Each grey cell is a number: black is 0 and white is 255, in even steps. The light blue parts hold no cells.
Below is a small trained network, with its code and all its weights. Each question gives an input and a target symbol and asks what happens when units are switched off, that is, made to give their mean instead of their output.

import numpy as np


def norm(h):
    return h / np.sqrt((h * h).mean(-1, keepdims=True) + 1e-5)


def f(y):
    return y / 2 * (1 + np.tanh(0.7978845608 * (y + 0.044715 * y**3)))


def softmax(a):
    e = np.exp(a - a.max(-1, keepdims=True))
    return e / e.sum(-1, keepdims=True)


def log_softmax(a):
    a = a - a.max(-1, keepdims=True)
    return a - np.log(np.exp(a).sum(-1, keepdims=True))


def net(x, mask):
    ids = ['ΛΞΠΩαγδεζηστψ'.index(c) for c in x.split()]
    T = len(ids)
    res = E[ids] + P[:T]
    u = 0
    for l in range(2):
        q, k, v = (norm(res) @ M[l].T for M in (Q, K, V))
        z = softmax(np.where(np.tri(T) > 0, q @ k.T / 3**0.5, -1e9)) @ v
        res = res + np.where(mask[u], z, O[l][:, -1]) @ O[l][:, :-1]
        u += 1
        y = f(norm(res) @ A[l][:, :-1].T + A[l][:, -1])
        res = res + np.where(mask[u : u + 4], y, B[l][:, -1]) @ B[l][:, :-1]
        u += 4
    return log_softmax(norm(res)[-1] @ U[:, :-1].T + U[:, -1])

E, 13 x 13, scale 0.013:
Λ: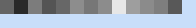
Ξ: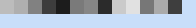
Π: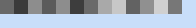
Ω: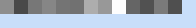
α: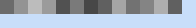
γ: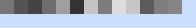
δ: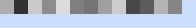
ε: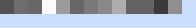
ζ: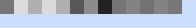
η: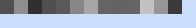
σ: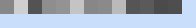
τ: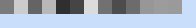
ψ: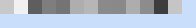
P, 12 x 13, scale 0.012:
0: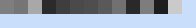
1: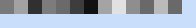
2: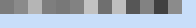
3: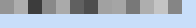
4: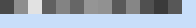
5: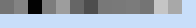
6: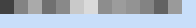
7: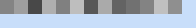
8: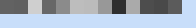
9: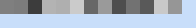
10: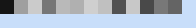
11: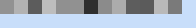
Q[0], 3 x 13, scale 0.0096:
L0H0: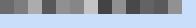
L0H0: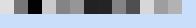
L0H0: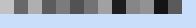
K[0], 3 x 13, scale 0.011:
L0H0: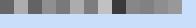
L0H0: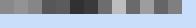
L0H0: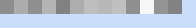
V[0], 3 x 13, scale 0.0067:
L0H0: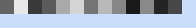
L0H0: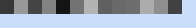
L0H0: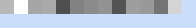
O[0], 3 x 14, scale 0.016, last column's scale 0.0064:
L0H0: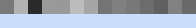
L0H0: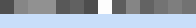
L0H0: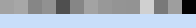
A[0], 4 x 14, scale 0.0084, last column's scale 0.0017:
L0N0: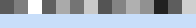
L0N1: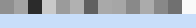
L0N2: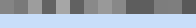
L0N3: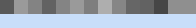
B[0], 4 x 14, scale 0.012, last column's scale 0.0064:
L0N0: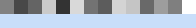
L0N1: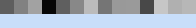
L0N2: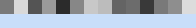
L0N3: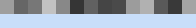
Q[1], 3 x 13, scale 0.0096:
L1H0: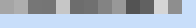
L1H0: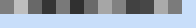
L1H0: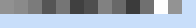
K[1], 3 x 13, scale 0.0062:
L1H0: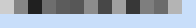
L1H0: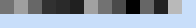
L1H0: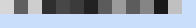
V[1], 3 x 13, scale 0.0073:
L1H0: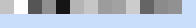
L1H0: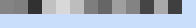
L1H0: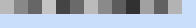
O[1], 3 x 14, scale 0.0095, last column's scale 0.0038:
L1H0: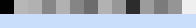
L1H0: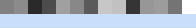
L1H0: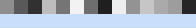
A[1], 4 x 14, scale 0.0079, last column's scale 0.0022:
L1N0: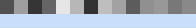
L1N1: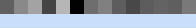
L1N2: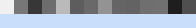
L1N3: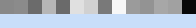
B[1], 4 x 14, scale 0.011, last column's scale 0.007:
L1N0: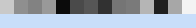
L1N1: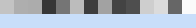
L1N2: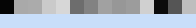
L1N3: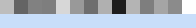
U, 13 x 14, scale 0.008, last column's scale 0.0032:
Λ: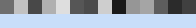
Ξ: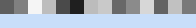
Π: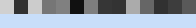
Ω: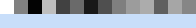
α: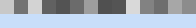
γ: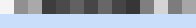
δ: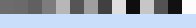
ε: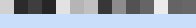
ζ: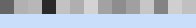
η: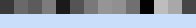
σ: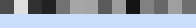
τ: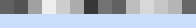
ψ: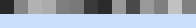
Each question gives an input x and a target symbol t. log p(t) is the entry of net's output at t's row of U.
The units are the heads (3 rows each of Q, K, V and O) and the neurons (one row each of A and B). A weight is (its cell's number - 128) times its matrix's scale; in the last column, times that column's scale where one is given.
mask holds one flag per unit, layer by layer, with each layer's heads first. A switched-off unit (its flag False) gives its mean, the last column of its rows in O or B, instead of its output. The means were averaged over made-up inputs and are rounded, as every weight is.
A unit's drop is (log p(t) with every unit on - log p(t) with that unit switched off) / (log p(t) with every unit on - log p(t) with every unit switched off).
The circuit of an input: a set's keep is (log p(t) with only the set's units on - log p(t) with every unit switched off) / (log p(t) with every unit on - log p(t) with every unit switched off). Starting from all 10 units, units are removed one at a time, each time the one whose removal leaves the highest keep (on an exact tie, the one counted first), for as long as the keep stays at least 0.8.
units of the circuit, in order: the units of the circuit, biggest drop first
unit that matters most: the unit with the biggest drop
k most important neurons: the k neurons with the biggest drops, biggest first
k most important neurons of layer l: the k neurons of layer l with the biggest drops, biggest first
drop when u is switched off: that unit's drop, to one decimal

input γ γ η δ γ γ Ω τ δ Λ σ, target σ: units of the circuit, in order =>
[L0H0, L1H0]
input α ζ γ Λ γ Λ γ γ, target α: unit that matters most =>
L1H0
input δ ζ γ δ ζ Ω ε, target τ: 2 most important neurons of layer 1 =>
[L1N3, L1N0]
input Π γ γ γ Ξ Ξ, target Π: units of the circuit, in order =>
[L1H0, L0H0]
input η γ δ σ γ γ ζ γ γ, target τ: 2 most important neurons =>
[L0N0, L1N3]
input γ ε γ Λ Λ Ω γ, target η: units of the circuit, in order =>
[L0H0, L0N0, L1H0]
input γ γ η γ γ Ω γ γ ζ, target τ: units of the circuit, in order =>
[L0N0, L1N3]
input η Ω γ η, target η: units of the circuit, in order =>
[L0N1, L0H0]
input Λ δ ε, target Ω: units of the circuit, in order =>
[L1H0, L0N0, L1N0, L1N3]
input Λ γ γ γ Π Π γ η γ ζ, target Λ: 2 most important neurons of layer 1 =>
[L1N2, L1N0]
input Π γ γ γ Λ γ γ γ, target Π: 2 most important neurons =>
[L0N0, L0N1]
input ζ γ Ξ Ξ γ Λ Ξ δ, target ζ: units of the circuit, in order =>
[L0H0, L0N1]
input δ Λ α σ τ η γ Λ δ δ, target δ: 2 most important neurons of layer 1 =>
[L1N2, L1N3]
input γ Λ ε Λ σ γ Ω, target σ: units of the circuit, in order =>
[L0H0]
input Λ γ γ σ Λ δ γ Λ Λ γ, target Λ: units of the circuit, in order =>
[L1N2, L1H0]
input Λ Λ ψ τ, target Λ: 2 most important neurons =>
[L1N2, L0N1]
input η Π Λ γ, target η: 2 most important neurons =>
[L0N1, L1N3]
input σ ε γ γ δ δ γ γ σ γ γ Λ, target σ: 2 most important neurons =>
[L0N1, L1N0]
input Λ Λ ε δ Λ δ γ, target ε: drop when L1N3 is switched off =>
0.2
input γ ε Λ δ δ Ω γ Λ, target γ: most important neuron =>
[L0N0]
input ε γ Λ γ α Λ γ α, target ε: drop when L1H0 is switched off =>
0.3
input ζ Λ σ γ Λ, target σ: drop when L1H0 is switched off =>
0.1
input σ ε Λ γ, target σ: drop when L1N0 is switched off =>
0.1
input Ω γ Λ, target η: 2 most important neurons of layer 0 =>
[L0N0, L0N2]
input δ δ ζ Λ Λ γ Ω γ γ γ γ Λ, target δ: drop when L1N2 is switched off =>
0.3
